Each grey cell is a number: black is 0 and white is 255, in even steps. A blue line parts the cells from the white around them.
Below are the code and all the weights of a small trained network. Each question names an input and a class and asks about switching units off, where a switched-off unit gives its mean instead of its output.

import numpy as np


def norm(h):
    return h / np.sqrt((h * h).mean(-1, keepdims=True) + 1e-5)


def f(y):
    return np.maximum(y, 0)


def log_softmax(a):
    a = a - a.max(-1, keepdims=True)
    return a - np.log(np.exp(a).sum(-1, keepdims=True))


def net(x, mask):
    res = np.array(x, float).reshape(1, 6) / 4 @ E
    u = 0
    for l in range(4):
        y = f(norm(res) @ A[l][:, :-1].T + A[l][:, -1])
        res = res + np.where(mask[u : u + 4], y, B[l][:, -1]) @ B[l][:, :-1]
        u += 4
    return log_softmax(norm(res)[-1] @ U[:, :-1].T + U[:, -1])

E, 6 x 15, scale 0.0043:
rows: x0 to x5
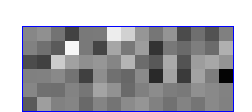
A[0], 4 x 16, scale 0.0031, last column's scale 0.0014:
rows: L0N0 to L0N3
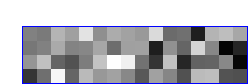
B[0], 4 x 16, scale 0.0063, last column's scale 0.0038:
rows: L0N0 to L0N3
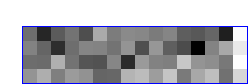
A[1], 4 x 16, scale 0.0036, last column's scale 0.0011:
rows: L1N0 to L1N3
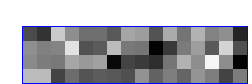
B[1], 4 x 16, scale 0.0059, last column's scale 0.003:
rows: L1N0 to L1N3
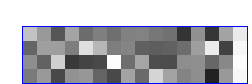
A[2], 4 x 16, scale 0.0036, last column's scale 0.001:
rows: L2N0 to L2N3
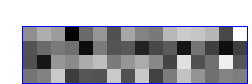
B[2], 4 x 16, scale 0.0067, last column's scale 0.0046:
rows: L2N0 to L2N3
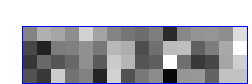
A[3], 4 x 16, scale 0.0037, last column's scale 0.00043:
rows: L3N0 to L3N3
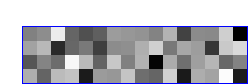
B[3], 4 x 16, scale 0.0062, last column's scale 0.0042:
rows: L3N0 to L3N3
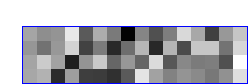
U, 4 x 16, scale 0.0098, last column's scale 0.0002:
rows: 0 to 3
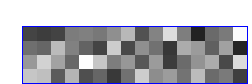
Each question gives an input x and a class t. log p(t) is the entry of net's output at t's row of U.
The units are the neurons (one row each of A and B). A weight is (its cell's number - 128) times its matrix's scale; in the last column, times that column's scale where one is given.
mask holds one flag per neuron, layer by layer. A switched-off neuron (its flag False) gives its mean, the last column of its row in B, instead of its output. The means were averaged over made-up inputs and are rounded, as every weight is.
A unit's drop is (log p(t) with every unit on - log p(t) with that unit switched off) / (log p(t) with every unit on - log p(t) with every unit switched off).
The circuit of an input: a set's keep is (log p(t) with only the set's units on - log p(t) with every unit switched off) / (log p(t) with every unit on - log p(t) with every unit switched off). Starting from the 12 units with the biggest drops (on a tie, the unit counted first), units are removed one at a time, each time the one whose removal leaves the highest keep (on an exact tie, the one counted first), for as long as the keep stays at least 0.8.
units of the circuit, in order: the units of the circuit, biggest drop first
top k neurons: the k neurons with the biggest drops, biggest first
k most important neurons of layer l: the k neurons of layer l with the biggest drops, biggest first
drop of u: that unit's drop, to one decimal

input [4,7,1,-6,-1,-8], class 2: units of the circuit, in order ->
[L1N1 L3N2]
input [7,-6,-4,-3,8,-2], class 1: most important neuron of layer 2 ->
[L2N3]
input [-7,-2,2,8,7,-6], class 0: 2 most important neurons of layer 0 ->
[L0N1 L0N2]
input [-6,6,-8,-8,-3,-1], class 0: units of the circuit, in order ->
[L2N2 L2N3]
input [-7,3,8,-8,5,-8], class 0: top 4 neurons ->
[L2N2 L0N0 L0N2 L2N3]
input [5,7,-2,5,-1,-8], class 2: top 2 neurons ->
[L1N1 L0N0]
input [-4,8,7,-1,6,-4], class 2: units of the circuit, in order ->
[L1N1 L3N2]
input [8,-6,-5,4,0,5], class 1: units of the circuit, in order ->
[L0N2 L2N3]
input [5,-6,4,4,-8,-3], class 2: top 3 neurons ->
[L2N0 L1N2 L0N3]
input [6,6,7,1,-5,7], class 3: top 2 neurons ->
[L3N3 L1N0]
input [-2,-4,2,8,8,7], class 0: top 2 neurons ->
[L0N1 L2N1]
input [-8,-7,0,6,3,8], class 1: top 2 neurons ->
[L1N2 L0N0]
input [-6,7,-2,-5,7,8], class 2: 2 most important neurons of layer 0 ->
[L0N2 L0N1]
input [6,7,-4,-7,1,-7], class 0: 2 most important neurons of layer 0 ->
[L0N0 L0N3]
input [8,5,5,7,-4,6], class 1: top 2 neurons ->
[L0N2 L0N0]
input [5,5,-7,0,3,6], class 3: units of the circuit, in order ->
[L3N1]
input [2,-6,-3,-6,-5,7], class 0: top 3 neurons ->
[L2N2 L1N1 L0N3]
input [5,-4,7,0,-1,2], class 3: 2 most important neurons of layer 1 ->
[L1N0 L1N2]
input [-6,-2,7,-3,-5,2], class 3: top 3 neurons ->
[L1N0 L0N3 L0N2]
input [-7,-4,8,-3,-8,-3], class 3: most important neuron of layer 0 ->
[L0N3]
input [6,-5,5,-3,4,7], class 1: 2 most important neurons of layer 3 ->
[L3N2 L3N0]
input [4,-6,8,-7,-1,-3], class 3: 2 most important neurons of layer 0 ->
[L0N3 L0N1]
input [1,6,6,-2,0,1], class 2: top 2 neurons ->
[L1N1 L3N2]
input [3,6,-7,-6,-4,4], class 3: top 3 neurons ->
[L2N1 L3N1 L0N1]
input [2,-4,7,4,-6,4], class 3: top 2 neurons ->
[L0N3 L0N0]
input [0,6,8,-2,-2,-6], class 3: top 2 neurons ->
[L3N3 L1N0]
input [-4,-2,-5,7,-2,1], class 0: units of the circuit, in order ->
[L2N1]
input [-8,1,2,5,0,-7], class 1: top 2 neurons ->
[L1N2 L0N0]
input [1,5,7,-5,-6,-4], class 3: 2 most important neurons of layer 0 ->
[L0N1 L0N0]
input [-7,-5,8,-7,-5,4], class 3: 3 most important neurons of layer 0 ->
[L0N3 L0N1 L0N2]
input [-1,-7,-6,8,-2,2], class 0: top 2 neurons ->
[L2N1 L0N1]
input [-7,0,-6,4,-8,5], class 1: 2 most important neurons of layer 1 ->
[L1N2 L1N0]
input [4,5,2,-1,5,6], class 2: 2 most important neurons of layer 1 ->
[L1N1 L1N2]
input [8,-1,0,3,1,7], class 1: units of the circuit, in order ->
[L0N2]
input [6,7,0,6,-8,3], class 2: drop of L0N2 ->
-0.1
